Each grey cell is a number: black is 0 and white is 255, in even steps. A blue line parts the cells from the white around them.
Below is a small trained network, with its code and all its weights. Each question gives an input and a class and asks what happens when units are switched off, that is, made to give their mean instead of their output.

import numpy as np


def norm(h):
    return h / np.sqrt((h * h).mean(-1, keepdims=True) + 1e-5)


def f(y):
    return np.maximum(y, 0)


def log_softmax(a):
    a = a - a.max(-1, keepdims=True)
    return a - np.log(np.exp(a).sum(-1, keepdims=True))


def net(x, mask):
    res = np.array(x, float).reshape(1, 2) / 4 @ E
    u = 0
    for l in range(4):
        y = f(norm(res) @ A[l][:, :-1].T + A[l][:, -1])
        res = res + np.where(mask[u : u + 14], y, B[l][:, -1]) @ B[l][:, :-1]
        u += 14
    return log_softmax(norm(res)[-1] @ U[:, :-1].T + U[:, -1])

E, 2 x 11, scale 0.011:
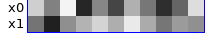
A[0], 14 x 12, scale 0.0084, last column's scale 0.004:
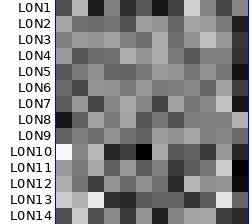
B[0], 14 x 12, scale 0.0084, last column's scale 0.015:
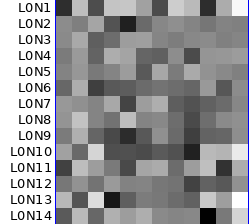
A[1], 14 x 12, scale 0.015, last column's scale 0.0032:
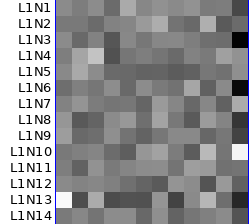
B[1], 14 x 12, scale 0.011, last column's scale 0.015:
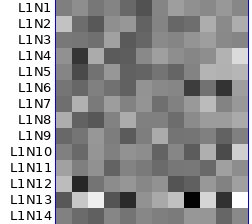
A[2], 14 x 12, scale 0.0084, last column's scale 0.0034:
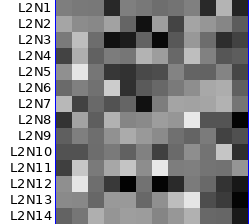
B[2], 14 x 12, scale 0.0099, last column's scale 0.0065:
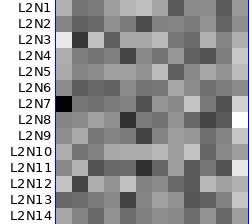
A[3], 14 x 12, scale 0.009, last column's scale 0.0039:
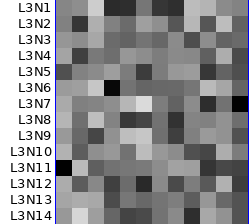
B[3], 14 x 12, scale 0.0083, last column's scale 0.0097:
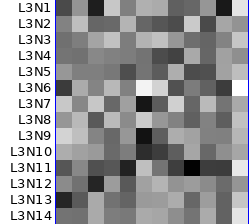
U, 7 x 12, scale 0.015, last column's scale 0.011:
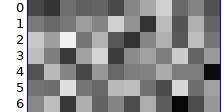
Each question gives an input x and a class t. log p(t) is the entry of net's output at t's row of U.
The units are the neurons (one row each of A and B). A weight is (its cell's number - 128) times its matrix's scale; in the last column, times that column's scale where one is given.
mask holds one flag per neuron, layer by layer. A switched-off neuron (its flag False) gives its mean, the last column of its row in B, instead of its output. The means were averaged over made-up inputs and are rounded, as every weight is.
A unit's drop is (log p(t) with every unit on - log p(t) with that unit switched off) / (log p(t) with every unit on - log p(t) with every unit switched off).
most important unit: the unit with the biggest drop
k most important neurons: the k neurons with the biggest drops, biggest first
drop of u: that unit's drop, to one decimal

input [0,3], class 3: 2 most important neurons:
L0N1, L0N13
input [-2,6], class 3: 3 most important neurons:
L0N1, L0N13, L1N13
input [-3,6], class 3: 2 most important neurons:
L0N1, L0N13
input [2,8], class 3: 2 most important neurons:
L0N13, L0N10
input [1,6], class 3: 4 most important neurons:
L0N13, L0N1, L0N10, L1N13
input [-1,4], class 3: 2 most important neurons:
L0N1, L0N13
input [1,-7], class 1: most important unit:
L0N1
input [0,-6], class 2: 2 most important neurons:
L0N1, L1N13
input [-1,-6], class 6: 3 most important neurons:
L0N1, L0N14, L0N10
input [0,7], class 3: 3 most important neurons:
L0N13, L0N1, L1N13
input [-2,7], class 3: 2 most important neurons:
L0N1, L0N13
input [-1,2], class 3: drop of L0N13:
1.0
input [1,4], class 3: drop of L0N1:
0.9
